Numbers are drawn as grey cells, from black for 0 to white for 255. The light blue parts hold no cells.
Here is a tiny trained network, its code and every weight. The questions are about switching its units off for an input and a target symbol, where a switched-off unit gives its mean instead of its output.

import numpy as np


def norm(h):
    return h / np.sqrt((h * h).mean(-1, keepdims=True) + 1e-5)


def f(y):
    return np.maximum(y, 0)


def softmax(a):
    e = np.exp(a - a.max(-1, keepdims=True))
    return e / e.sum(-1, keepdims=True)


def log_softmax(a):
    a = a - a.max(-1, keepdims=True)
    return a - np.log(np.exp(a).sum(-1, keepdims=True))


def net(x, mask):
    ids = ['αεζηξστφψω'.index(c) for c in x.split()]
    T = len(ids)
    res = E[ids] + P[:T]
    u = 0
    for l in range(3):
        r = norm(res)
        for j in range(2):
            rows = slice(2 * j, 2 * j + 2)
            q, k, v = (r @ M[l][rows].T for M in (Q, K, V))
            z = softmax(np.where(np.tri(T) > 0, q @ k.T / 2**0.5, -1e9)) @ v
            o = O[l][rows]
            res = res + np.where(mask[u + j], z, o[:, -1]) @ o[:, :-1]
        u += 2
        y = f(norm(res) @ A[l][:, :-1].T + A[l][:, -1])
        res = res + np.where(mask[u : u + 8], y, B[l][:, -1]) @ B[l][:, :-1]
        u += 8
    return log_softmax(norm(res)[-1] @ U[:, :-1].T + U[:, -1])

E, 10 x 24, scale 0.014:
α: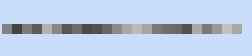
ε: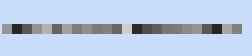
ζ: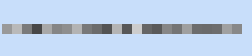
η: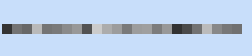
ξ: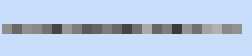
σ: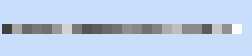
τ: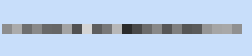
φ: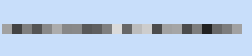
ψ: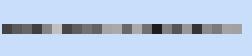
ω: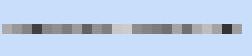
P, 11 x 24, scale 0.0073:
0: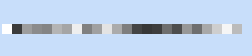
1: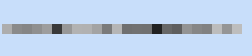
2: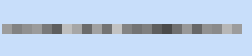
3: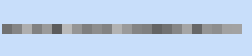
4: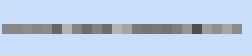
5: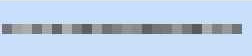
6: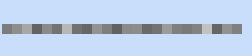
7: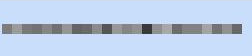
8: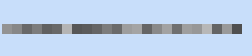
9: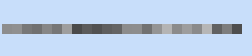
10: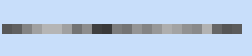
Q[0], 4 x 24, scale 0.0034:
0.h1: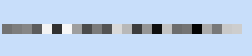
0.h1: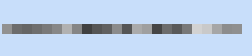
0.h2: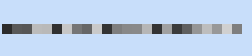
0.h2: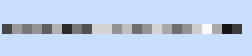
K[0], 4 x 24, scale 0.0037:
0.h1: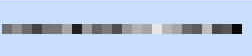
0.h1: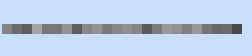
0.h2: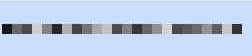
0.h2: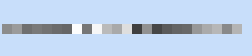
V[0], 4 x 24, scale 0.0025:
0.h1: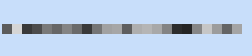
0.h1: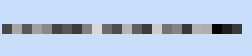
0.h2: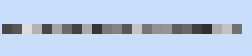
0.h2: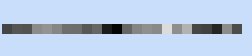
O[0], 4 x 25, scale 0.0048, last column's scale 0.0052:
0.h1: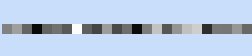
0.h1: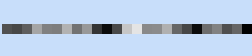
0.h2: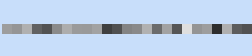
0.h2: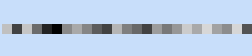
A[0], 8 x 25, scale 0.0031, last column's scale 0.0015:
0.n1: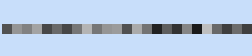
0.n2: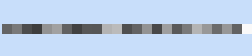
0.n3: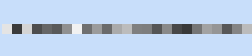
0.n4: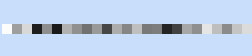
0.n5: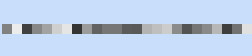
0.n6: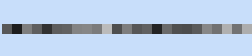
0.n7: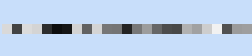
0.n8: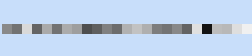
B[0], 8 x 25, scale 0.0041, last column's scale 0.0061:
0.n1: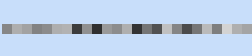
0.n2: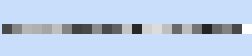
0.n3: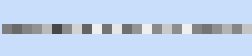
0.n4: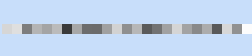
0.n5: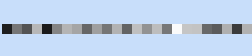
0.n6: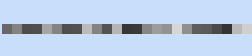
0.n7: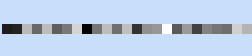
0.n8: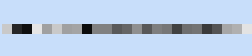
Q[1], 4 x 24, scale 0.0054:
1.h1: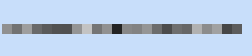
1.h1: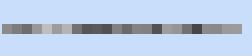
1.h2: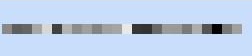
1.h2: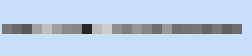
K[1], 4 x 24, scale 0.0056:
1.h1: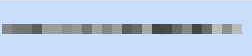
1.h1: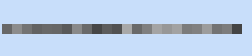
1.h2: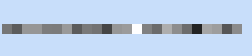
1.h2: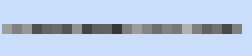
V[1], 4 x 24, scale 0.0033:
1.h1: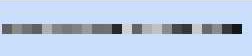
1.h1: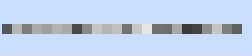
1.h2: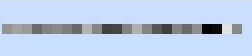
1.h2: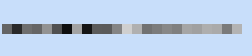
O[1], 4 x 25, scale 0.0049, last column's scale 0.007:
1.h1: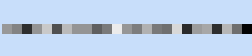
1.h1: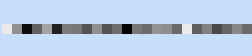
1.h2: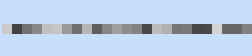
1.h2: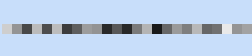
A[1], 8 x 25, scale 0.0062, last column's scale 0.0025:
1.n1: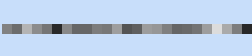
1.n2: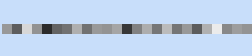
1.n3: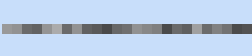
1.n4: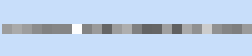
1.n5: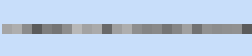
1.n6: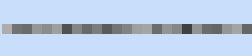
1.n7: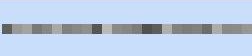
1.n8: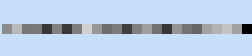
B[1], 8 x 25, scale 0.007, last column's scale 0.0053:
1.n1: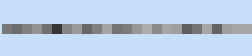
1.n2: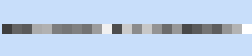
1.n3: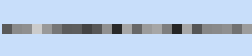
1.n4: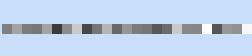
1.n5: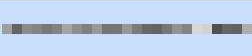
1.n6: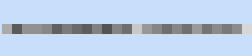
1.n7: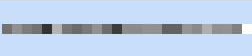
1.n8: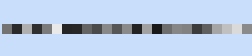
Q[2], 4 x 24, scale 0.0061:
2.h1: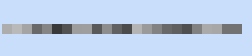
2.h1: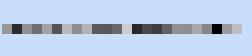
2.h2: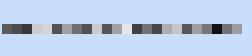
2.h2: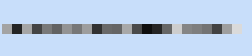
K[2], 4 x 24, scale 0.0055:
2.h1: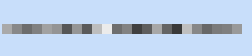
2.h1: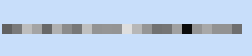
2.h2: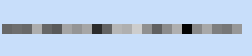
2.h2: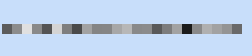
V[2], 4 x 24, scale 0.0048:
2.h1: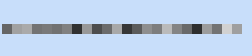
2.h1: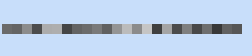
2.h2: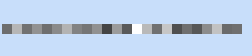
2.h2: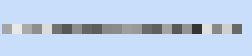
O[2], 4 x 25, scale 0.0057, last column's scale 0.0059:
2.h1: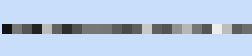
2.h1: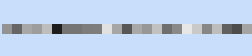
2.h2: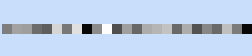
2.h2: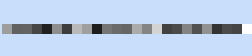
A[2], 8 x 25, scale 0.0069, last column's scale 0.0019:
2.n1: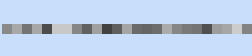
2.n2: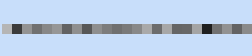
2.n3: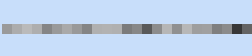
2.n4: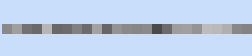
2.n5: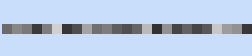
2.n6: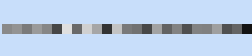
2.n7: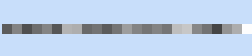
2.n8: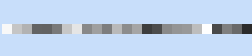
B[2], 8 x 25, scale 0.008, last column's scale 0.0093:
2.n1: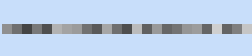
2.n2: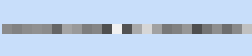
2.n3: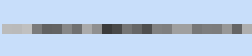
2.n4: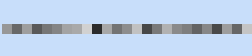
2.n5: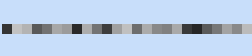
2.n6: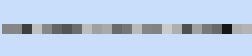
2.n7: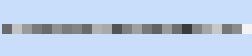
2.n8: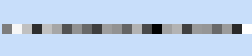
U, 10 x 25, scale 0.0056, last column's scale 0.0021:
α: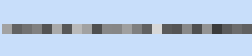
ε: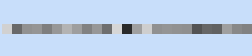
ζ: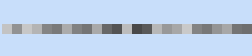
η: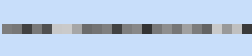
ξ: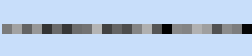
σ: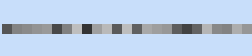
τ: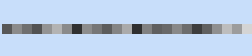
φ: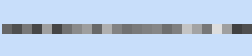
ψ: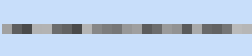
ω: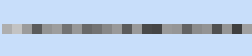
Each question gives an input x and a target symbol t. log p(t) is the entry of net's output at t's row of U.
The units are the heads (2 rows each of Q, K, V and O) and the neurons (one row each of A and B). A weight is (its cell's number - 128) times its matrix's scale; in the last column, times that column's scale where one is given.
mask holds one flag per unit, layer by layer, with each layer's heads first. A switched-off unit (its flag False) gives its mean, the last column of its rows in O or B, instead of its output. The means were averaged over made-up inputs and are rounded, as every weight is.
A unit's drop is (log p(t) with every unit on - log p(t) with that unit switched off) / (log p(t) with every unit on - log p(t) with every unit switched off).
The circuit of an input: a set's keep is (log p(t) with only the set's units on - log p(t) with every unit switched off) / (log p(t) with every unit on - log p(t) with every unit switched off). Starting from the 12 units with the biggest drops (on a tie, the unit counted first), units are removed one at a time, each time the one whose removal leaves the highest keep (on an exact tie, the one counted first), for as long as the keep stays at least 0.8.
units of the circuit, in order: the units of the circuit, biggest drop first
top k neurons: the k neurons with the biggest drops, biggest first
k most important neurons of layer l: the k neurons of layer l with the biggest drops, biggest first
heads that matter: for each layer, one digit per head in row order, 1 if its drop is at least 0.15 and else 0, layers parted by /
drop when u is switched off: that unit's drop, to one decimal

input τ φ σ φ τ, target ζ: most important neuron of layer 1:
[1.n4]
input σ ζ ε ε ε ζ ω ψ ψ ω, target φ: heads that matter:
01 / 00 / 10
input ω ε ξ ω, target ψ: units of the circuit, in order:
[0.h2; 2.h2; 2.n8]
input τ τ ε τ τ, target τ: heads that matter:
00 / 10 / 10
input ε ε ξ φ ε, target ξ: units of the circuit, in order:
[0.h1; 1.h2; 0.n7; 2.n8]
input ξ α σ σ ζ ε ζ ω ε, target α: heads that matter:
00 / 10 / 01
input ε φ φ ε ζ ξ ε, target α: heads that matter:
10 / 00 / 01
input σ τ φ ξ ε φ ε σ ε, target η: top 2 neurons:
[0.n8; 2.n1]
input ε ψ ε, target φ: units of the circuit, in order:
[2.h1; 0.n1]
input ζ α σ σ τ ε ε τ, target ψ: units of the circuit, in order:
[2.n6; 2.h2]
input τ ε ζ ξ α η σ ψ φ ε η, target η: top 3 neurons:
[2.n1; 0.n1; 2.n8]
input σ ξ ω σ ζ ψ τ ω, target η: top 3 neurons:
[0.n8; 0.n4; 0.n5]
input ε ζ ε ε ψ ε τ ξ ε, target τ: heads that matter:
00 / 01 / 10
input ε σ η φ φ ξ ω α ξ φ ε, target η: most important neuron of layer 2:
[2.n1]
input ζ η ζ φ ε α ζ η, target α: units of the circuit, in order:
[2.h2; 2.n8; 2.n7]
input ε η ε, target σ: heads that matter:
01 / 01 / 01
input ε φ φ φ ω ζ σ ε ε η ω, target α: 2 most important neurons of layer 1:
[1.n4; 1.n3]
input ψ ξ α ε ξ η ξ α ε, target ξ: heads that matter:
00 / 01 / 00
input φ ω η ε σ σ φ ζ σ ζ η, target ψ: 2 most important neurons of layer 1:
[1.n7; 1.n2]
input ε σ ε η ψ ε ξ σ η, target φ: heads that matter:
11 / 10 / 10
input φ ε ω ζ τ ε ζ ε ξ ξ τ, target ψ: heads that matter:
00 / 01 / 01
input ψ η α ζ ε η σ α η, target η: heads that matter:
10 / 00 / 11
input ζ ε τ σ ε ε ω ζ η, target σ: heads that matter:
01 / 00 / 00
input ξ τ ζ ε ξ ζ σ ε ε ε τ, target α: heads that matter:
01 / 11 / 01
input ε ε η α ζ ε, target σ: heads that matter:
11 / 00 / 01
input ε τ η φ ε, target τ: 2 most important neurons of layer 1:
[1.n2; 1.n1]
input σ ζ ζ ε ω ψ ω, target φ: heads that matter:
11 / 10 / 10
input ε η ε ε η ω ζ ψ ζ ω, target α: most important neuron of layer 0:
[0.n8]
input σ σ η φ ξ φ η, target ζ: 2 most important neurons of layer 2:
[2.n3; 2.n8]
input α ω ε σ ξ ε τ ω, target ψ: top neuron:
[0.n2]
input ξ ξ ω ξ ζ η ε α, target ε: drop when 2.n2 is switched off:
0.3
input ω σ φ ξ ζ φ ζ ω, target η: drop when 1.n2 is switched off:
0.1
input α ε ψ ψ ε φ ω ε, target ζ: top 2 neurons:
[1.n4; 0.n4]
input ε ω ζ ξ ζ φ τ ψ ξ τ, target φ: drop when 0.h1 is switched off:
-0.1
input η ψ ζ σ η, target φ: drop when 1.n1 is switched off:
0.0
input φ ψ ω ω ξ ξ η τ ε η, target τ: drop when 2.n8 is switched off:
0.1
